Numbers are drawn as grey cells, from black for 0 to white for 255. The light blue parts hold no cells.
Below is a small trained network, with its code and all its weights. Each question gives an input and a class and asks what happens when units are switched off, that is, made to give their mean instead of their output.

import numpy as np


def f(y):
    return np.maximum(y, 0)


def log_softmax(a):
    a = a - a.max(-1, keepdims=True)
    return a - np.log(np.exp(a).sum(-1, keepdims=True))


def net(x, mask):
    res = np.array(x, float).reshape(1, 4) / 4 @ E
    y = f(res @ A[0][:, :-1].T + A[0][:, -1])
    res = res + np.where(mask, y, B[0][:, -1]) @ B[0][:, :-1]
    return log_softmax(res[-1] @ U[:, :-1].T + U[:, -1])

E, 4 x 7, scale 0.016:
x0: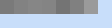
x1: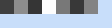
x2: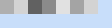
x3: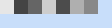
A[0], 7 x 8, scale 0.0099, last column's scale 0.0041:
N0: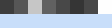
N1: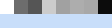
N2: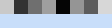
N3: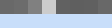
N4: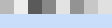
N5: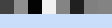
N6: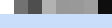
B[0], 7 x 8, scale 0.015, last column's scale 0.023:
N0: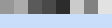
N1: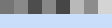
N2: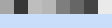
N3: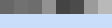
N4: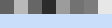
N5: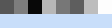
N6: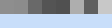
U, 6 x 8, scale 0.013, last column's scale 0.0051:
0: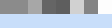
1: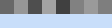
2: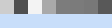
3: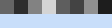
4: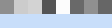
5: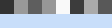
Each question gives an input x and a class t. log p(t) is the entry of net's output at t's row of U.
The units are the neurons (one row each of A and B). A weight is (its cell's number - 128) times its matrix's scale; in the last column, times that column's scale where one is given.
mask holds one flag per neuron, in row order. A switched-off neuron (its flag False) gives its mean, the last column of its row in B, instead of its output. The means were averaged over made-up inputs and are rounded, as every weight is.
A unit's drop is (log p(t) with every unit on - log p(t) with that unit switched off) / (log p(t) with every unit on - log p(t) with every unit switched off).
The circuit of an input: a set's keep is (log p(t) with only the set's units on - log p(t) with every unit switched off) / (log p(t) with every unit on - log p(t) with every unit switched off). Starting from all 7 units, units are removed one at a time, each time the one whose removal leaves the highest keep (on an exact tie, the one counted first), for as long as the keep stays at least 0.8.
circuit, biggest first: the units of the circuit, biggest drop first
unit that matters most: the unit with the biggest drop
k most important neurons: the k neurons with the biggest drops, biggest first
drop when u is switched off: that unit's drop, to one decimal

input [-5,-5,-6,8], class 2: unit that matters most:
N2
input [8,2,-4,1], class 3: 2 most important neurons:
N4; N2
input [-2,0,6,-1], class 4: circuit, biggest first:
N5; N4
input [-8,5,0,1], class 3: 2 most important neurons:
N0; N4
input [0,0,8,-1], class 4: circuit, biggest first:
N5; N4
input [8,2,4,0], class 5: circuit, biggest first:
N0; N4
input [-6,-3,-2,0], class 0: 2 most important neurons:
N5; N2
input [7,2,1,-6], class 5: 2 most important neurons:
N1; N6
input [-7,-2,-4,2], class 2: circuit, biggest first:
N5; N2
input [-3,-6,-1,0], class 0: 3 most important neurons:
N2; N5; N3
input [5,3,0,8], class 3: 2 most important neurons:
N2; N0
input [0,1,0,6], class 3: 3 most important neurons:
N2; N0; N4
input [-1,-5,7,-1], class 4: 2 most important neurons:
N4; N5
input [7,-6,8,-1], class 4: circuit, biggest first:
N4
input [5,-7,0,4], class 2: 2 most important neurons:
N0; N2
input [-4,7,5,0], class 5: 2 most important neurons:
N0; N4
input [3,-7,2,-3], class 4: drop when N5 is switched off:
0.2
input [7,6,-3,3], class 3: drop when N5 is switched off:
0.0
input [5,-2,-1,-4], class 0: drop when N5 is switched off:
0.9
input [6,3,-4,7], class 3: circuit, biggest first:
N2
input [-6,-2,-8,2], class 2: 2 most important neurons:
N2; N5
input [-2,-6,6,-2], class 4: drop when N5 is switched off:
0.1
